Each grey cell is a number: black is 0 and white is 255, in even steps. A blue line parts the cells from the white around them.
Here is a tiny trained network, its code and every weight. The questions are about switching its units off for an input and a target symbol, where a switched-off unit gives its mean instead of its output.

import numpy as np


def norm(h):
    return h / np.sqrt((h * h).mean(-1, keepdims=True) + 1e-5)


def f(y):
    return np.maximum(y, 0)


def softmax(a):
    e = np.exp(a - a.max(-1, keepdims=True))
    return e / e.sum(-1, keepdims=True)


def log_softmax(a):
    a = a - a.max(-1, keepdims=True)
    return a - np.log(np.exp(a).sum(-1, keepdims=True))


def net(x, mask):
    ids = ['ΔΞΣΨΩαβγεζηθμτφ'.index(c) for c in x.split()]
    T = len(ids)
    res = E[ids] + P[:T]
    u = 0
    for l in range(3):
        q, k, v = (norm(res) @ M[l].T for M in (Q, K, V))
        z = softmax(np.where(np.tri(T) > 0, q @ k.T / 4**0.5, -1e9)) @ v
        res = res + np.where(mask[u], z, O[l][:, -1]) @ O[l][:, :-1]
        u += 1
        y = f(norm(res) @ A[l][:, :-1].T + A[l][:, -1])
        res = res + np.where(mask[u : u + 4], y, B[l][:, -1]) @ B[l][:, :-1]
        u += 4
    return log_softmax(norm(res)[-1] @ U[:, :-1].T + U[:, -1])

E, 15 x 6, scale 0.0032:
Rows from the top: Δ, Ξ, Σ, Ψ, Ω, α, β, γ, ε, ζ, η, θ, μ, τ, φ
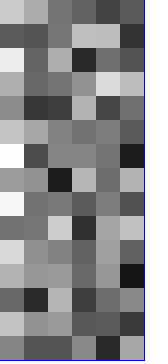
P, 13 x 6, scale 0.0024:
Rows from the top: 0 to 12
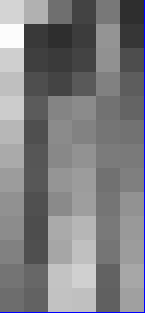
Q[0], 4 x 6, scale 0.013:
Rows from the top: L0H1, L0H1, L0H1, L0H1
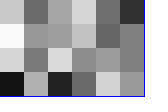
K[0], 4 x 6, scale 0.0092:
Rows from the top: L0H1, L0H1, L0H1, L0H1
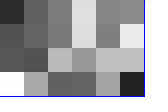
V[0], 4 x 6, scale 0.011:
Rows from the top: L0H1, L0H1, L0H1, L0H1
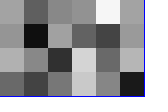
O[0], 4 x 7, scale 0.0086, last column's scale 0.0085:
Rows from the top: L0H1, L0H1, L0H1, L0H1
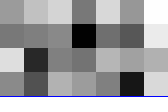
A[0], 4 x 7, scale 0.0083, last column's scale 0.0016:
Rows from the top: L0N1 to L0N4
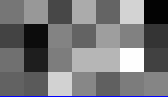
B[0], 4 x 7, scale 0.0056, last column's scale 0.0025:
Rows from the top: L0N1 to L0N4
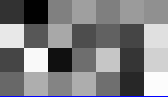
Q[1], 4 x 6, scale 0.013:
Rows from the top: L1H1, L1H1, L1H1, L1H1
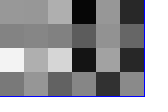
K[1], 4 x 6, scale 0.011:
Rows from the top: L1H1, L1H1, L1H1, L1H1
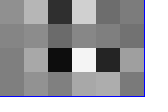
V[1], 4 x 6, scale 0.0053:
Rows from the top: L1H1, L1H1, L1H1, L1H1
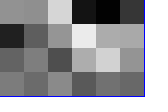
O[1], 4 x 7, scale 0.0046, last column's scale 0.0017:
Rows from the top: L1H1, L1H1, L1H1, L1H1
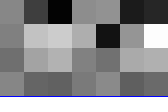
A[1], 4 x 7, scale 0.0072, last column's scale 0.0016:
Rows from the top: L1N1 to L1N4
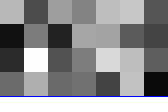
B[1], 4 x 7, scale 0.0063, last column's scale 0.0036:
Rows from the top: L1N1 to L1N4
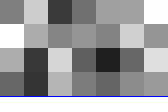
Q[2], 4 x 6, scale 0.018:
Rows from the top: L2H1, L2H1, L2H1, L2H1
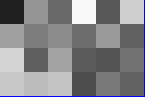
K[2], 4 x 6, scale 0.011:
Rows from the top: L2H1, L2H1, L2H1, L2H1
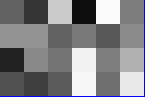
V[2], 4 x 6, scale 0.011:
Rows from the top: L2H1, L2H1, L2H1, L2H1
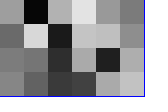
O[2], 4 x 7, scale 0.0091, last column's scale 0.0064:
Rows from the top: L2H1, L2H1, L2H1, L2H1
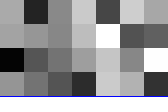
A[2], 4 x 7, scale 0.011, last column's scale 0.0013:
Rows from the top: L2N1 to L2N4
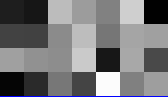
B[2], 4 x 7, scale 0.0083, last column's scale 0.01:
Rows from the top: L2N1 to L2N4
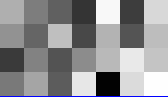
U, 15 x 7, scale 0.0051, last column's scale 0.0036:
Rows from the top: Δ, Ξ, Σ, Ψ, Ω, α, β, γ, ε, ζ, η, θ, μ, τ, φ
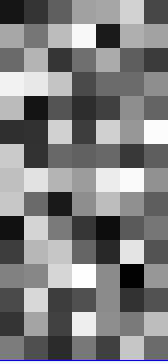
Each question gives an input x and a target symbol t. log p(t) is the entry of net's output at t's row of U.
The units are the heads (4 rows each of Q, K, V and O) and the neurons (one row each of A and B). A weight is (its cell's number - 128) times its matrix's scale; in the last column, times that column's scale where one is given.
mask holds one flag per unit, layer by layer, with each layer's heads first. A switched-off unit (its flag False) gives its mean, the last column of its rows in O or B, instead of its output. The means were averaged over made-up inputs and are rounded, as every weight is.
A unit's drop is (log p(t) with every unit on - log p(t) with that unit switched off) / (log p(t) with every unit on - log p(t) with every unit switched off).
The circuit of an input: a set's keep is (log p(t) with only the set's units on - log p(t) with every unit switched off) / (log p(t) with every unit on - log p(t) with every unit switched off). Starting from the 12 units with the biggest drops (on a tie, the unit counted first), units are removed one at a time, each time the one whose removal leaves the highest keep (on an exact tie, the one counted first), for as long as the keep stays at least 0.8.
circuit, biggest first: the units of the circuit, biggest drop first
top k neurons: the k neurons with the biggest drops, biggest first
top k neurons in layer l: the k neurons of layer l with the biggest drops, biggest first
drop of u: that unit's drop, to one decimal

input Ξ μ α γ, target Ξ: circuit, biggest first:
L0H1; L2H1
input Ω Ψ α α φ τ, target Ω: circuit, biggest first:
L0H1
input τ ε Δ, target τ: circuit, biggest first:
L0H1; L2H1; L2N4
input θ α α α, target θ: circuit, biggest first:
L0H1; L2H1
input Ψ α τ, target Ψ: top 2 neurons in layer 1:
L1N3; L1N1
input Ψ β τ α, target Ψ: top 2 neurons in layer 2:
L2N4; L2N3
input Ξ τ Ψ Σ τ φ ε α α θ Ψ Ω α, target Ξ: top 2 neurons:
L2N1; L2N3
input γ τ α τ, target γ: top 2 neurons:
L0N3; L1N1
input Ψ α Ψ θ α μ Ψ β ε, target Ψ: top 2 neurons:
L1N3; L2N3
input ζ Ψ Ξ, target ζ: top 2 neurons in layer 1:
L1N3; L1N4
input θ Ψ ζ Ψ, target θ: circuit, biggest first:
L2H1; L0H1; L2N3
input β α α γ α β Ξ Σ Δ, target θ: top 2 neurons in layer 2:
L2N1; L2N2
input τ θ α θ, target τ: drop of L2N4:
0.1
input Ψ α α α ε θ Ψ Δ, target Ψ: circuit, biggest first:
L2H1
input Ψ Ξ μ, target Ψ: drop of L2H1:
0.8
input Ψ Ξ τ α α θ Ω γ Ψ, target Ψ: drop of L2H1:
0.7
